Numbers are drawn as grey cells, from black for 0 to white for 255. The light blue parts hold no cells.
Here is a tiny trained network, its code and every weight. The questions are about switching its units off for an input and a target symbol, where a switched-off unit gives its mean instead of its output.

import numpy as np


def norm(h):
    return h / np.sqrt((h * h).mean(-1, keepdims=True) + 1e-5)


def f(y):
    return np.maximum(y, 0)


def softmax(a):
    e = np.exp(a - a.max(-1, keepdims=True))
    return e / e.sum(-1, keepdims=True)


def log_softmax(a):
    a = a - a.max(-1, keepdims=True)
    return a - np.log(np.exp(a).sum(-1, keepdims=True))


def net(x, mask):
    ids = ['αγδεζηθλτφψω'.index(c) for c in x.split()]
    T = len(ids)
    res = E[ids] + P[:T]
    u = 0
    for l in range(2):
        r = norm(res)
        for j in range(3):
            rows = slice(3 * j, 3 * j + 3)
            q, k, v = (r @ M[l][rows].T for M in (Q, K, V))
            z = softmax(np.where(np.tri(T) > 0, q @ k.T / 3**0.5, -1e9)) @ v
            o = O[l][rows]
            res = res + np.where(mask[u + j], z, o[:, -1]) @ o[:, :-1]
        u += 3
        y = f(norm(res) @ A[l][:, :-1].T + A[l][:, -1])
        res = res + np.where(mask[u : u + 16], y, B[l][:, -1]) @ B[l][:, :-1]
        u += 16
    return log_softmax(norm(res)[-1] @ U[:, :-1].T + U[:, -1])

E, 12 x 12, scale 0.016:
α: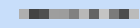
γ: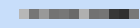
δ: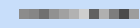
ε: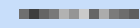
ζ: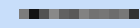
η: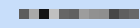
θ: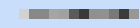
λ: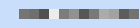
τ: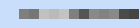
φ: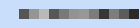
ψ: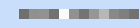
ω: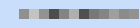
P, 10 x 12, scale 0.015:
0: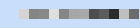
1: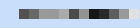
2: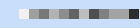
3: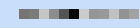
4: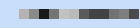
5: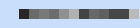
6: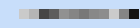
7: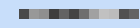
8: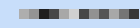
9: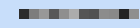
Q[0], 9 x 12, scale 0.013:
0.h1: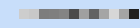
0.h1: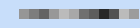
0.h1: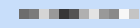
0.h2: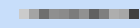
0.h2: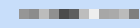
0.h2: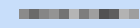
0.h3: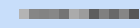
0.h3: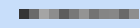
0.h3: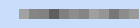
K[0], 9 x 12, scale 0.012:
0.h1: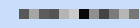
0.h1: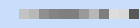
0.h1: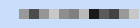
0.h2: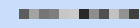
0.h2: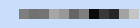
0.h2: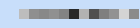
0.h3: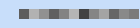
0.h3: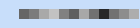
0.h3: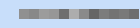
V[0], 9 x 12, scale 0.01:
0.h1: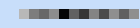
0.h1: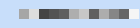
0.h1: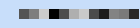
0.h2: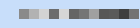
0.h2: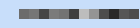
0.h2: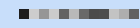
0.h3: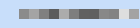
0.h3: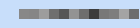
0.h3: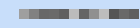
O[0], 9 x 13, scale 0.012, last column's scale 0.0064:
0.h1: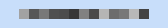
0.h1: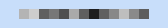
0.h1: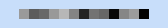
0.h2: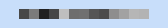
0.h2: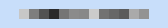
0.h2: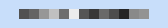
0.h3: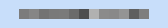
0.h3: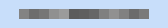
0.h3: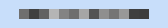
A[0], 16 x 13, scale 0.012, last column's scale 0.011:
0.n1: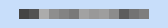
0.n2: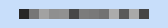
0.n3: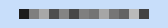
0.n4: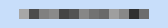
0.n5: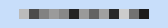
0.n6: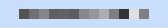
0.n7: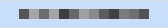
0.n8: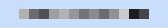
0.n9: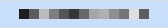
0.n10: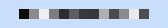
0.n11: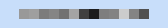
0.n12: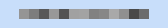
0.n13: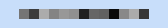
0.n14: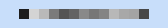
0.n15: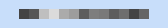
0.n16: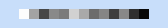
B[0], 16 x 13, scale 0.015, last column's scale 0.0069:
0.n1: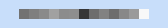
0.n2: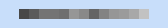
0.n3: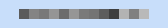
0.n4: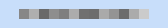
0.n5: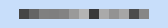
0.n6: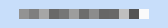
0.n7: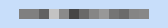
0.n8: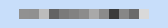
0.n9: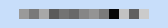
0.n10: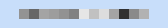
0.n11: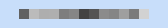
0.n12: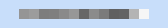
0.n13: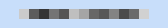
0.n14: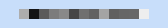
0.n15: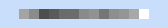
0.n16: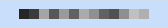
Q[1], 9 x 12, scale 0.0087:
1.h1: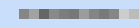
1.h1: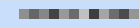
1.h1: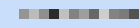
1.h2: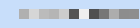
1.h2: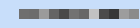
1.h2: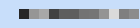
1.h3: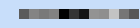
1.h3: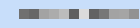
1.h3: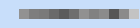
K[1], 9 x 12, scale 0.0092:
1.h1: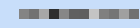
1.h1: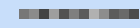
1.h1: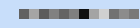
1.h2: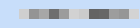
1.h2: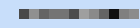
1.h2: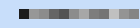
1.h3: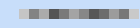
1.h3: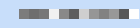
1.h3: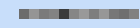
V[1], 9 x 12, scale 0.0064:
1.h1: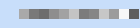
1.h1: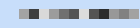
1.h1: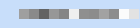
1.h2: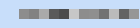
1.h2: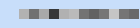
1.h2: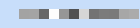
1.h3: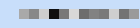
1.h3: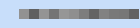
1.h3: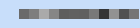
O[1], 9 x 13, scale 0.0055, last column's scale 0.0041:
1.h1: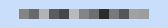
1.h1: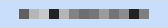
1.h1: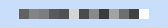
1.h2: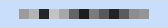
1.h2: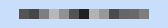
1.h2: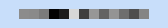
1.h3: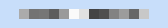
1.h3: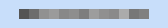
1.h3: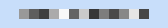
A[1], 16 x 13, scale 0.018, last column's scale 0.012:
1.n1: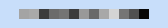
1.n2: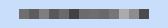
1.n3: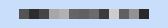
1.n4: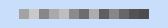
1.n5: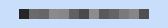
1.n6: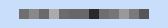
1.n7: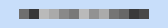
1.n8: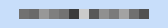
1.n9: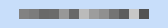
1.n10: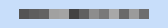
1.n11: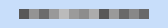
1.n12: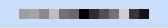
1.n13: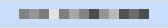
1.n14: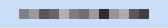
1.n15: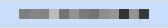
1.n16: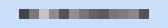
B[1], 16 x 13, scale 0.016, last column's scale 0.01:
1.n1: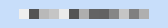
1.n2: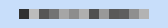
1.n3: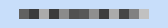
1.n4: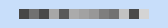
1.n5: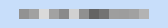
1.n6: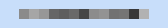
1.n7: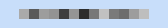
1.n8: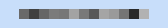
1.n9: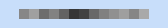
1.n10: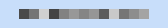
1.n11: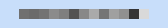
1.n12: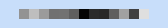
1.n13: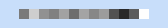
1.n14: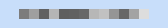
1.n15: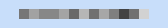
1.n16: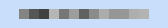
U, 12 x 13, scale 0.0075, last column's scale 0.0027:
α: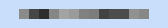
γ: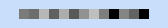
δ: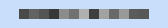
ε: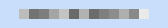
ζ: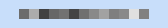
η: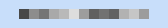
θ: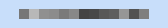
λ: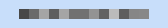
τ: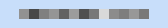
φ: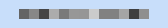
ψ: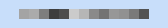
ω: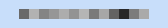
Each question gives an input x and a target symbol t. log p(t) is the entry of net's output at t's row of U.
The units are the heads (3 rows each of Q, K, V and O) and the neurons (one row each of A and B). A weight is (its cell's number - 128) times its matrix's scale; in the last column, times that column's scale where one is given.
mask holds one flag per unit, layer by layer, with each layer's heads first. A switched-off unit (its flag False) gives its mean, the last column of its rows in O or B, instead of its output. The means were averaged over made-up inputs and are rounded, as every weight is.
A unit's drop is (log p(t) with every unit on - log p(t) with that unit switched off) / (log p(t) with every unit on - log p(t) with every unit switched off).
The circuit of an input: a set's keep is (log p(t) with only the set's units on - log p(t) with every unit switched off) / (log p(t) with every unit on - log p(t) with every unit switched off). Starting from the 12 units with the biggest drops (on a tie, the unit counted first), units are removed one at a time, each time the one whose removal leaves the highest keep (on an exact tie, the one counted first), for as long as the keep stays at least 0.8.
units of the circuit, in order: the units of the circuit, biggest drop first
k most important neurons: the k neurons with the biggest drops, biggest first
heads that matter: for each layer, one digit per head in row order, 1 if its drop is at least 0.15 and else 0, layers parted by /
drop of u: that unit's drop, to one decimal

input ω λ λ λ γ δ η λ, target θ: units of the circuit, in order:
[0.h1]
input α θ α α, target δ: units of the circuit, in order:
[0.h2, 1.n8]
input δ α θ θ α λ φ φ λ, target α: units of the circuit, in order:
[0.h1, 0.n13]
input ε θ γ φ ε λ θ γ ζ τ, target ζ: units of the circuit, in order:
[0.h2, 1.n14]
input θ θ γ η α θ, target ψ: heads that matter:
010 / 000
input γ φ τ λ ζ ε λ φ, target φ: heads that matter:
100 / 000
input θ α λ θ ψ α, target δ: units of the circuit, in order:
[0.h2, 0.h1, 1.n8]
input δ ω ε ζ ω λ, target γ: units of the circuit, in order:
[0.h1, 0.n9]
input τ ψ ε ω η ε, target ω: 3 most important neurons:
[0.n10, 0.n11, 1.n13]
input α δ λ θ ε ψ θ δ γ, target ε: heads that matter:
110 / 000
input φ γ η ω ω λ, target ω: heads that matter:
100 / 000
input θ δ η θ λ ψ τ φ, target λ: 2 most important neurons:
[1.n3, 0.n14]
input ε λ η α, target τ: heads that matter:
010 / 000
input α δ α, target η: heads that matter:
100 / 000
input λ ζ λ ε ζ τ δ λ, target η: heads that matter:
000 / 000
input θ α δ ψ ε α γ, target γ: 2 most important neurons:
[0.n16, 0.n8]
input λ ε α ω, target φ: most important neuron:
[1.n4]
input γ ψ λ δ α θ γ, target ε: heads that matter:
010 / 000
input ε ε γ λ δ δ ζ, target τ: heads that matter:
100 / 000
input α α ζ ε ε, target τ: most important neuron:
[1.n7]
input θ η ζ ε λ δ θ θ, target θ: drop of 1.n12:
0.2
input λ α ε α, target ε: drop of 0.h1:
1.1
